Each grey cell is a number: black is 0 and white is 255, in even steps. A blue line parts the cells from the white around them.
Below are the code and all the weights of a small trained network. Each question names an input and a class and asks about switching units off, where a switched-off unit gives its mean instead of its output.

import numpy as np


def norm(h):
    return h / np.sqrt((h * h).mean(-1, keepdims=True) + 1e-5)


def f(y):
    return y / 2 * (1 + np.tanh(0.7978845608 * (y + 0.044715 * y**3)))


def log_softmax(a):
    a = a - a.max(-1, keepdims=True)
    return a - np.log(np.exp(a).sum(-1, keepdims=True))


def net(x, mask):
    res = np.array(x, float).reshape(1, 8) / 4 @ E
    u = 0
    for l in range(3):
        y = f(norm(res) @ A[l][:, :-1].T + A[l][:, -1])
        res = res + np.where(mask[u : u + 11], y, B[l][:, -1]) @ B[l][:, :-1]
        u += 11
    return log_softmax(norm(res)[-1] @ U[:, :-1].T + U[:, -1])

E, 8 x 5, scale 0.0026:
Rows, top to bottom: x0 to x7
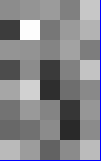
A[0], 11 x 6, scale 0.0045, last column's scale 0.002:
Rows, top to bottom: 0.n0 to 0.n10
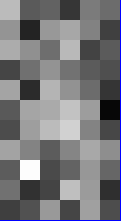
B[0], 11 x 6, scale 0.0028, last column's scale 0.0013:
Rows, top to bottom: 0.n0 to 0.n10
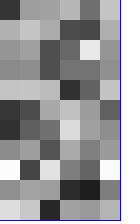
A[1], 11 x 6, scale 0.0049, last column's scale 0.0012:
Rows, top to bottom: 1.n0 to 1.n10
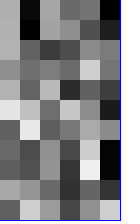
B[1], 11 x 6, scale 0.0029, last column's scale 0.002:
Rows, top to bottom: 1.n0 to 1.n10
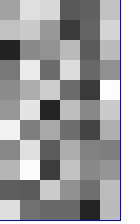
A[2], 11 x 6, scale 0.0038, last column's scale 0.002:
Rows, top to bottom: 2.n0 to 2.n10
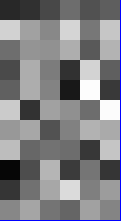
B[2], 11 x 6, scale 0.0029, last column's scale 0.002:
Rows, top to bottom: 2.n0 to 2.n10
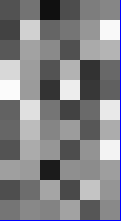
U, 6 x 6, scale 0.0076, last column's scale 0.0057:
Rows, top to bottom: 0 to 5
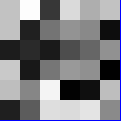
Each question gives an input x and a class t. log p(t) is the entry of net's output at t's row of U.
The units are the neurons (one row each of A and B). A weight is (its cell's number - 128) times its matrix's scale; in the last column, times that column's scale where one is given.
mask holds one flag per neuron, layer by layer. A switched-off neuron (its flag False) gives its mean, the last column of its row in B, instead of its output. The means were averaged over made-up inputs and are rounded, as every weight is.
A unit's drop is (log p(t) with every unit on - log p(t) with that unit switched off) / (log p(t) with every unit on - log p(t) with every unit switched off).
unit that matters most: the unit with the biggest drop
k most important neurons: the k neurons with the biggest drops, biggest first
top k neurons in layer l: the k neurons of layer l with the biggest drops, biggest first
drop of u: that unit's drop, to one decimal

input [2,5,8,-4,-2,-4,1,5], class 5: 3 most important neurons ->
[0.n5 0.n6 0.n10]
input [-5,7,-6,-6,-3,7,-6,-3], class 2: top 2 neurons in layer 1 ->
[1.n0 1.n4]
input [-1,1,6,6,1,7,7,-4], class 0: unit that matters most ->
1.n8
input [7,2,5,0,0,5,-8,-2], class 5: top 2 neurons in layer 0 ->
[0.n5 0.n6]
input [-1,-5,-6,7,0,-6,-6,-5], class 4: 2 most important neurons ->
[0.n9 1.n1]
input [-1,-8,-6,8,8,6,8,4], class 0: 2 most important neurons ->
[1.n8 2.n4]
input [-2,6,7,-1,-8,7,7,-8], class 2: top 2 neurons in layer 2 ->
[2.n8 2.n0]
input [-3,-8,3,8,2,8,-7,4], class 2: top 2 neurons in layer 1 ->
[1.n2 1.n8]
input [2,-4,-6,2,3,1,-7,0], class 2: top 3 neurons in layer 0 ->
[0.n8 0.n9 0.n10]
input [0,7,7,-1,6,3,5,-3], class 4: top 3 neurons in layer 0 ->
[0.n8 0.n10 0.n2]
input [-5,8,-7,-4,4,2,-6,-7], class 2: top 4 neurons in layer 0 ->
[0.n4 0.n6 0.n1 0.n10]
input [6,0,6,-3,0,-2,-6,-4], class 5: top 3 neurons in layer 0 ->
[0.n6 0.n10 0.n5]
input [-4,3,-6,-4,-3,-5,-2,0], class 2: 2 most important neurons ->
[0.n8 0.n6]
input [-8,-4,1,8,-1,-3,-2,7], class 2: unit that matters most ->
0.n9
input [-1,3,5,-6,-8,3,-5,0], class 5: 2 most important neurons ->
[0.n6 0.n8]
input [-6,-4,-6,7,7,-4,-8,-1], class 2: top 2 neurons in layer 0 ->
[0.n10 0.n9]
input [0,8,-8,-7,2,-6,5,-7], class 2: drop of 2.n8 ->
0.2
